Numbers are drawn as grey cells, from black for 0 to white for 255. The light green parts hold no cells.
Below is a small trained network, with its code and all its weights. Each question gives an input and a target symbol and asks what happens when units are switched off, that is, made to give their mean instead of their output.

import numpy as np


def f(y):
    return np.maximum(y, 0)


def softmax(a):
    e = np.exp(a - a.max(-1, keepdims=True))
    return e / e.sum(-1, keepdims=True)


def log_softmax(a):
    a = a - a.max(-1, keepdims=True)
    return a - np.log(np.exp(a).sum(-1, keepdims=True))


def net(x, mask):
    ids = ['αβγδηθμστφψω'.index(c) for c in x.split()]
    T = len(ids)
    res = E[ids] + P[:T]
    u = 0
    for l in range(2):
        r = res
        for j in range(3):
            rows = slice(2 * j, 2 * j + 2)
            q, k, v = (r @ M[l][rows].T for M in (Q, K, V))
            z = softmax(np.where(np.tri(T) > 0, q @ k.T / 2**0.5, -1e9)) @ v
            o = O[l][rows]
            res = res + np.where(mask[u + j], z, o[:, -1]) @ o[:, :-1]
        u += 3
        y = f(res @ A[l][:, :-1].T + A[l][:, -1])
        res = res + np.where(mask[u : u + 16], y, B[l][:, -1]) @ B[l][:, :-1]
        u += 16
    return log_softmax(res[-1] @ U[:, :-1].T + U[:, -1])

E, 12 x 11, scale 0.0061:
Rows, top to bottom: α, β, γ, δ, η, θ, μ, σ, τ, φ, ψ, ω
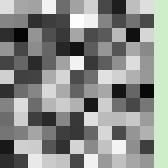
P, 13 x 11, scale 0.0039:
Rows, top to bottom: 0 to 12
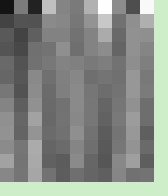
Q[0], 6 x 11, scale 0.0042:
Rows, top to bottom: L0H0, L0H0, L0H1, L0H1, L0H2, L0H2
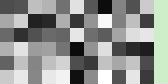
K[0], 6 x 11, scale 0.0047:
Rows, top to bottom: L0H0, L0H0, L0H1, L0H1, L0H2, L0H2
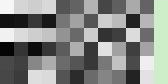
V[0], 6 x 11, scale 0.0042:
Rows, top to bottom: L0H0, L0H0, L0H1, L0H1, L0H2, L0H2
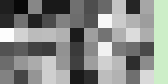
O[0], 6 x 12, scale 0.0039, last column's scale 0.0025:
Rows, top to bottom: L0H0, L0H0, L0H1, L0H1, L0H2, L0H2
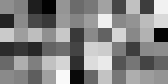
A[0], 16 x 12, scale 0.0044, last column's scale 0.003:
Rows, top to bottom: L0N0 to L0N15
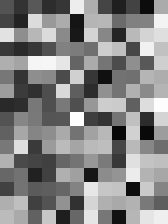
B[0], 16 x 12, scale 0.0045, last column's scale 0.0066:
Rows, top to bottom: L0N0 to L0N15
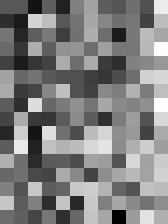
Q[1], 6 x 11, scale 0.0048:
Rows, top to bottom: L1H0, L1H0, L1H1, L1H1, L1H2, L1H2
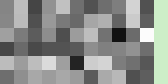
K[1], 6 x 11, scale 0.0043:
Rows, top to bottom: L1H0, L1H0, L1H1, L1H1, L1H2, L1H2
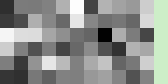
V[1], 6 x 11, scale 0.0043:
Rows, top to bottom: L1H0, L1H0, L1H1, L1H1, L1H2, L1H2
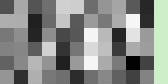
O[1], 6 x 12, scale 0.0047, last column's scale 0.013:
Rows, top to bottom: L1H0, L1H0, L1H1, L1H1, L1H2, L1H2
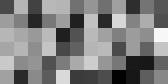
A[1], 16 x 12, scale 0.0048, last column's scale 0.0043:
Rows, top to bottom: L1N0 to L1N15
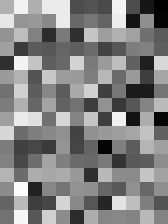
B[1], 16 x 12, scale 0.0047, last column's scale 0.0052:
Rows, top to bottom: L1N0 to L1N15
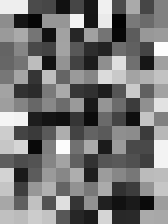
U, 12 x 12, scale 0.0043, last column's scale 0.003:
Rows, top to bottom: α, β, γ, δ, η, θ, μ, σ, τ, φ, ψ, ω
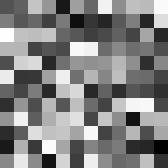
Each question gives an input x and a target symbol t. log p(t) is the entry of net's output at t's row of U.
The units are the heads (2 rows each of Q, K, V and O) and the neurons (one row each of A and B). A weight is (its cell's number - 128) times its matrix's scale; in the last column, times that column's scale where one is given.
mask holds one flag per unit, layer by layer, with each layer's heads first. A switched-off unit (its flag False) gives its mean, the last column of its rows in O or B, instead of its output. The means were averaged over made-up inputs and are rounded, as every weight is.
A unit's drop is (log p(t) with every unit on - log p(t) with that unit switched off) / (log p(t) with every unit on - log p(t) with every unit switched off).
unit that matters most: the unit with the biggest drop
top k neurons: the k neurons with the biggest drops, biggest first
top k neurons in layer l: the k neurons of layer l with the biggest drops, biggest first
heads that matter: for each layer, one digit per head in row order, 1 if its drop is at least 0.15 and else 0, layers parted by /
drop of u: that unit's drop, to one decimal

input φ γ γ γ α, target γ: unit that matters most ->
L1H1
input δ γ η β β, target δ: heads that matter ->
101 / 011
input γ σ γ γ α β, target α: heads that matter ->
000 / 110
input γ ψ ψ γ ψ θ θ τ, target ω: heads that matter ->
100 / 000
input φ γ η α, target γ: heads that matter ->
100 / 010
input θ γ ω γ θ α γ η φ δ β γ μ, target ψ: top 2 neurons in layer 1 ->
(L1N11; L1N5)
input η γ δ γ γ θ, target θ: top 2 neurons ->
(L0N6; L1N9)
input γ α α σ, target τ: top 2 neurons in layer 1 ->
(L1N7; L1N5)
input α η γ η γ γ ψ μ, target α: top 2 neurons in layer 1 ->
(L1N10; L1N5)
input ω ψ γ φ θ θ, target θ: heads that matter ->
001 / 001
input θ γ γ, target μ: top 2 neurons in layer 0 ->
(L0N3; L0N7)
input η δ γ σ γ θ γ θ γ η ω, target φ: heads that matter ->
000 / 000
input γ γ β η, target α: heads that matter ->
010 / 011
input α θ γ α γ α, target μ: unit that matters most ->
L0H0
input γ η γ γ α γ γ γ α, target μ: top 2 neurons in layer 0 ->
(L0N15; L0N2)
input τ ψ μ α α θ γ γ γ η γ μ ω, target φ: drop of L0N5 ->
0.1
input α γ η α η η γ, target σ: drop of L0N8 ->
0.2
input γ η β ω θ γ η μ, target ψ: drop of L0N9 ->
0.3
